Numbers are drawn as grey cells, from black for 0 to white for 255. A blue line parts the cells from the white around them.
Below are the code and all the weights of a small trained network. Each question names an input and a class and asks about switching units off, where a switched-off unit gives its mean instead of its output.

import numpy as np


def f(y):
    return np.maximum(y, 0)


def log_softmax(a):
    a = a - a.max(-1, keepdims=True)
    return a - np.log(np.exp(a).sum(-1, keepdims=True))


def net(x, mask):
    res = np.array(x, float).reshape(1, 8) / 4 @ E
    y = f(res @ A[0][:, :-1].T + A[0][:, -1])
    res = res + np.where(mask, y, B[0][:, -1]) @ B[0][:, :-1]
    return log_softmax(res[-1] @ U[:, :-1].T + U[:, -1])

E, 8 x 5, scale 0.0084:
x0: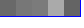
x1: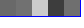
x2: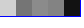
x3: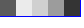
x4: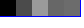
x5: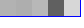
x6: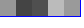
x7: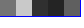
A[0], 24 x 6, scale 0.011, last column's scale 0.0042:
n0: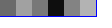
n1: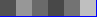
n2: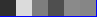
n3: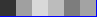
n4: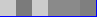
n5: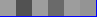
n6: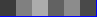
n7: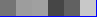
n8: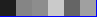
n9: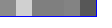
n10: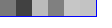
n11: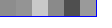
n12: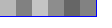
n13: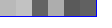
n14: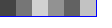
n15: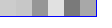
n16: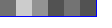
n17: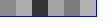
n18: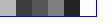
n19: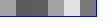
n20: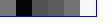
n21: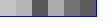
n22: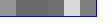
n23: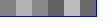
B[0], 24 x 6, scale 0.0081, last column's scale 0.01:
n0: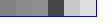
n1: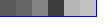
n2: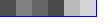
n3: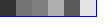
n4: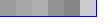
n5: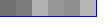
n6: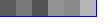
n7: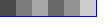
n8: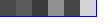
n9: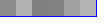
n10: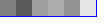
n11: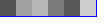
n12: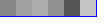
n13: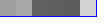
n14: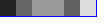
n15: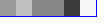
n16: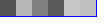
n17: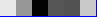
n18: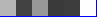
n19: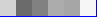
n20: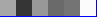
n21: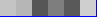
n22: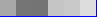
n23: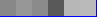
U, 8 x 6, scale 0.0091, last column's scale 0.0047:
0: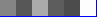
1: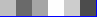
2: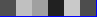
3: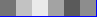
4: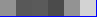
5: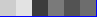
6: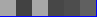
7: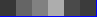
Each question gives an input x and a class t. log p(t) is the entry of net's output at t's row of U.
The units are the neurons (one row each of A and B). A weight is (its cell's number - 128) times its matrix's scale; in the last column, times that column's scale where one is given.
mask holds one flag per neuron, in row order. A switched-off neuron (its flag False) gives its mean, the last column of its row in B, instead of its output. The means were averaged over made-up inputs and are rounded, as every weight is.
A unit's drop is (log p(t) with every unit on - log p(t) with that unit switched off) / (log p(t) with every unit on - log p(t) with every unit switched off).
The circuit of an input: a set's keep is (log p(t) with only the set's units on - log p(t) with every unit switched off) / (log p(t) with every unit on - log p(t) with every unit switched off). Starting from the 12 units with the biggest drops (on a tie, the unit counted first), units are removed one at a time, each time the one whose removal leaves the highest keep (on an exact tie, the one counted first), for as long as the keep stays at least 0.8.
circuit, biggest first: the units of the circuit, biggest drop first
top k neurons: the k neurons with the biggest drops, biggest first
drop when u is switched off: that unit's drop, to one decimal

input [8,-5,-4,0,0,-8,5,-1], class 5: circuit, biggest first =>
(n17)
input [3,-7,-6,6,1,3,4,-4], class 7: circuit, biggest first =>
(n8 n3)
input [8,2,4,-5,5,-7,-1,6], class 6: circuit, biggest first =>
(n18 n20)
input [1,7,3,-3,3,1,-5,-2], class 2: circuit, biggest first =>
(n0 n18)
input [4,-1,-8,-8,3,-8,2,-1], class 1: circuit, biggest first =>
(n19 n22)
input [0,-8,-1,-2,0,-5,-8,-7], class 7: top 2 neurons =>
(n8 n0)
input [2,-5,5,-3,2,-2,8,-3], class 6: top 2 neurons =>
(n18 n20)
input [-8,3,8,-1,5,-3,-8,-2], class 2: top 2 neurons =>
(n0 n7)
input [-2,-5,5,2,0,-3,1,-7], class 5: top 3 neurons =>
(n15 n7 n10)
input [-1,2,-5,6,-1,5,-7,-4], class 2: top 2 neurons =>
(n2 n16)
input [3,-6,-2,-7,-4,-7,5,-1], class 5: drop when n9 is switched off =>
-0.1
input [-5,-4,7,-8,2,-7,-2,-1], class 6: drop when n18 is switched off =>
0.2
